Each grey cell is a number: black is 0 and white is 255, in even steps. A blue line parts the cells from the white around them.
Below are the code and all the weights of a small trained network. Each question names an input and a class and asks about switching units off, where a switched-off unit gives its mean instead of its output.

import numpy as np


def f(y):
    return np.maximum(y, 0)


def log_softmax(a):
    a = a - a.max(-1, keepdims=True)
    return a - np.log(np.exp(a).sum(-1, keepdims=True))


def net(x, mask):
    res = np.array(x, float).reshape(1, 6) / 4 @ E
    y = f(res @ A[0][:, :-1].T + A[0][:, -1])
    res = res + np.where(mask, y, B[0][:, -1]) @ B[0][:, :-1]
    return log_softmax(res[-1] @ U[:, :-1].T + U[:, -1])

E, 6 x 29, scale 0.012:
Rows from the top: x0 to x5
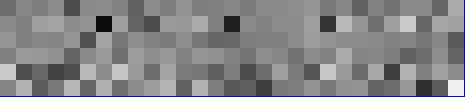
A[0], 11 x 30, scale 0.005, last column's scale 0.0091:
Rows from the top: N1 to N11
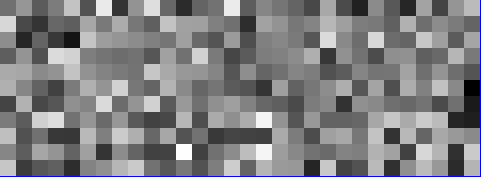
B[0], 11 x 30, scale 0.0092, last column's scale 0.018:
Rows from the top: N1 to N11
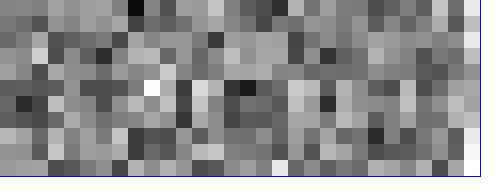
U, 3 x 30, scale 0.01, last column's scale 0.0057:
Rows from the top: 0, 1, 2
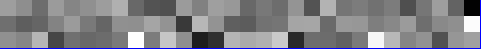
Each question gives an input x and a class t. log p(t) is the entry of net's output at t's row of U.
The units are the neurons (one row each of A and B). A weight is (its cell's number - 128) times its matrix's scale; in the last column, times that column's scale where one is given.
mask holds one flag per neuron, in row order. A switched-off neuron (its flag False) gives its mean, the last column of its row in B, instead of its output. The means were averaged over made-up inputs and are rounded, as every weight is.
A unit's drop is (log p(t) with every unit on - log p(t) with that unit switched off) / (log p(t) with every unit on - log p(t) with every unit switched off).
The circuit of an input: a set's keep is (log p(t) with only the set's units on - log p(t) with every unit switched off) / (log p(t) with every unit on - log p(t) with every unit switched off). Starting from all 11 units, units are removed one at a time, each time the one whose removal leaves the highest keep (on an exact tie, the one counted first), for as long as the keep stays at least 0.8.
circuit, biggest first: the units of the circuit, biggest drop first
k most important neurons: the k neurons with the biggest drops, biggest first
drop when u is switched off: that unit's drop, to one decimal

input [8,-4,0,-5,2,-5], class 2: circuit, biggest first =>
(N11)
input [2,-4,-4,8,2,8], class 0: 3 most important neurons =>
(N1 N8 N6)
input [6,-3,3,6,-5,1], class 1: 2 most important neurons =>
(N9 N10)
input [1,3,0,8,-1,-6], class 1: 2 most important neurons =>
(N8 N9)
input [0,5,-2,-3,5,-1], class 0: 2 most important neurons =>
(N9 N8)
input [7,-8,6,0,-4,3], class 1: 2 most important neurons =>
(N7 N9)
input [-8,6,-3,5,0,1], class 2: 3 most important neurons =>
(N1 N10 N4)
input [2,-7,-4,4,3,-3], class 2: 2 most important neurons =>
(N11 N3)
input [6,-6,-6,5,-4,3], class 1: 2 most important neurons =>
(N7 N9)
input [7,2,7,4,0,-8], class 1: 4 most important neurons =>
(N8 N9 N10 N1)
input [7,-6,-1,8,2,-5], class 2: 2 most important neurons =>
(N11 N3)
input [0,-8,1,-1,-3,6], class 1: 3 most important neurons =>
(N7 N9 N10)
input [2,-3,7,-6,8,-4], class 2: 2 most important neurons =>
(N11 N3)
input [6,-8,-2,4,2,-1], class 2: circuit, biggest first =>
(N11)
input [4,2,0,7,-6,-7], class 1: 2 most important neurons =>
(N8 N9)
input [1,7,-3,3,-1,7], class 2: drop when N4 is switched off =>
0.3
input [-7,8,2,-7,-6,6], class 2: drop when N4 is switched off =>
0.2
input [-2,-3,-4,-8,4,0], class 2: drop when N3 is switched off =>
0.2
